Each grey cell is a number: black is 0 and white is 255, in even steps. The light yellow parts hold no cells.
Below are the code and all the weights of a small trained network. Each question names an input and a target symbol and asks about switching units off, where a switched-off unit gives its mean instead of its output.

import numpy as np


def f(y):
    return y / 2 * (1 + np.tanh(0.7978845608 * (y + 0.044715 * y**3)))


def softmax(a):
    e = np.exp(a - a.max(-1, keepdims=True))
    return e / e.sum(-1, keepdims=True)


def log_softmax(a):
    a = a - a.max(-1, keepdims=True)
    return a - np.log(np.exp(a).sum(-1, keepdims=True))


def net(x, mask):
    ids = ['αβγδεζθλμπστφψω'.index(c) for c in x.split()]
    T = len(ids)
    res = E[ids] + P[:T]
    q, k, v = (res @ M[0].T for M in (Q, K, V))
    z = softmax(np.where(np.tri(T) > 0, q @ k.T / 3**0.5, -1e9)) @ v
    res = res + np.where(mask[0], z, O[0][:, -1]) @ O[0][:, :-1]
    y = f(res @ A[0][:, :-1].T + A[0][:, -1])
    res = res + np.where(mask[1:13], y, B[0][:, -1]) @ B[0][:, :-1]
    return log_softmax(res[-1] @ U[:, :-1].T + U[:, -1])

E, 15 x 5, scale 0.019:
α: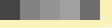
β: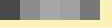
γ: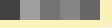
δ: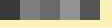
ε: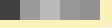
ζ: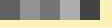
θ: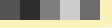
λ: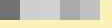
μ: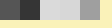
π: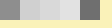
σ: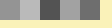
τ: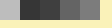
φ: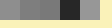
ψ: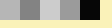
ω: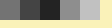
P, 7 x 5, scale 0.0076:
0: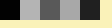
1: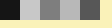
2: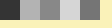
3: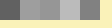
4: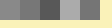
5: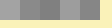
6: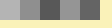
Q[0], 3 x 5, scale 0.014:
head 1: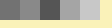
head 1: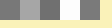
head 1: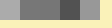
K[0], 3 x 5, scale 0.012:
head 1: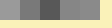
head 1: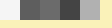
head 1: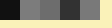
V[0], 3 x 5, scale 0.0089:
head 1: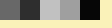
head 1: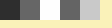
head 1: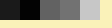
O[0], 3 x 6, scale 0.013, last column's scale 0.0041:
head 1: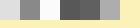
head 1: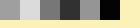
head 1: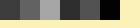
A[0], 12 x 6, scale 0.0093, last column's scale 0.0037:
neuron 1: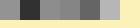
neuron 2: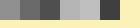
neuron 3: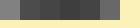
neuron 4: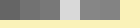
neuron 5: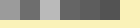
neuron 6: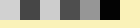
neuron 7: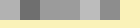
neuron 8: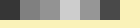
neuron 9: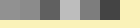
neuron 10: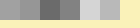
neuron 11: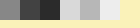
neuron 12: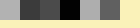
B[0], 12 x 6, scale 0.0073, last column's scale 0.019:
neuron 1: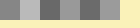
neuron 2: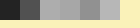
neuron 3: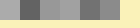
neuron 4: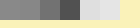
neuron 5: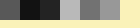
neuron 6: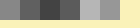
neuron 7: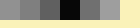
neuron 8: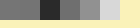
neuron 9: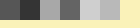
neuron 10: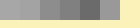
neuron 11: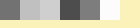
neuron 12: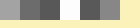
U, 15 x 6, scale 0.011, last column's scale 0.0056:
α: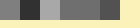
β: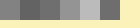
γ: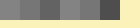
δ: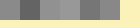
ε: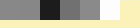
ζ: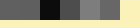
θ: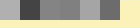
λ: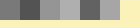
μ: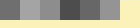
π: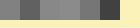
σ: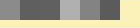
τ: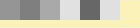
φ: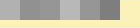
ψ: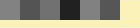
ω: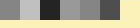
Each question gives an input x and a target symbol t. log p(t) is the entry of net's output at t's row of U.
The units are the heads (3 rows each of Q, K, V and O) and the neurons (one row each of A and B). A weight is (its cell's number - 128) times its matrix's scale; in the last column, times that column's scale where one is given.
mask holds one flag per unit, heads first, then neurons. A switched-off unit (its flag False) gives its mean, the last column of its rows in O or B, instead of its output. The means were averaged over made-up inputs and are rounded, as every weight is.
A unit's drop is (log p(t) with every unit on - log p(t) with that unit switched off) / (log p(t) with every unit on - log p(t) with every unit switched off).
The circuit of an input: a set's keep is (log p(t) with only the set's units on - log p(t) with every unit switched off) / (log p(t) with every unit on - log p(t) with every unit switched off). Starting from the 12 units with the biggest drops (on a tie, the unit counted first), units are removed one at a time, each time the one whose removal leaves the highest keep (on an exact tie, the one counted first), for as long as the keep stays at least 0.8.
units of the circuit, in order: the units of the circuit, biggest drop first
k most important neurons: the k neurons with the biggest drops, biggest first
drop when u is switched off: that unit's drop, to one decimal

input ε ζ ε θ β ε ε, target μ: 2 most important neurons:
(neuron 8; neuron 9)
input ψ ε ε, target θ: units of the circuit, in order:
(head 1; neuron 6; neuron 7)
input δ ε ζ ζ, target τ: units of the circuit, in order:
(head 1; neuron 8)
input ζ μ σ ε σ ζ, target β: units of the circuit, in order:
(head 1; neuron 4; neuron 9)
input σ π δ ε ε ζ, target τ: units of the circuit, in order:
(neuron 8; head 1)
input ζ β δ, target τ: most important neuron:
(neuron 4)
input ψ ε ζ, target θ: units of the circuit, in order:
(head 1; neuron 6; neuron 7)
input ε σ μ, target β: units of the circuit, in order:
(head 1; neuron 4)
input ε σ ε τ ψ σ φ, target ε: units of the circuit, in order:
(neuron 12; head 1; neuron 11)
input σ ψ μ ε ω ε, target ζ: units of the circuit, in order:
(head 1; neuron 11)
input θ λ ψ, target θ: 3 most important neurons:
(neuron 6; neuron 7; neuron 5)
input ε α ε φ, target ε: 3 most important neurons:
(neuron 12; neuron 11; neuron 6)
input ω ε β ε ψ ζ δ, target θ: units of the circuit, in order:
(head 1; neuron 6)
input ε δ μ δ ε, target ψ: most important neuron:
(neuron 6)
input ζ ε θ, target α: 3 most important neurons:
(neuron 8; neuron 4; neuron 5)
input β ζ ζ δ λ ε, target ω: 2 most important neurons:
(neuron 11; neuron 9)
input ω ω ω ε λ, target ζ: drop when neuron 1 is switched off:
0.0
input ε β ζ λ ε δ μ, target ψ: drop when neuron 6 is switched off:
0.2
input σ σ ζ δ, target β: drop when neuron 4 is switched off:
0.3
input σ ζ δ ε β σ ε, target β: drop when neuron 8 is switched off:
0.1
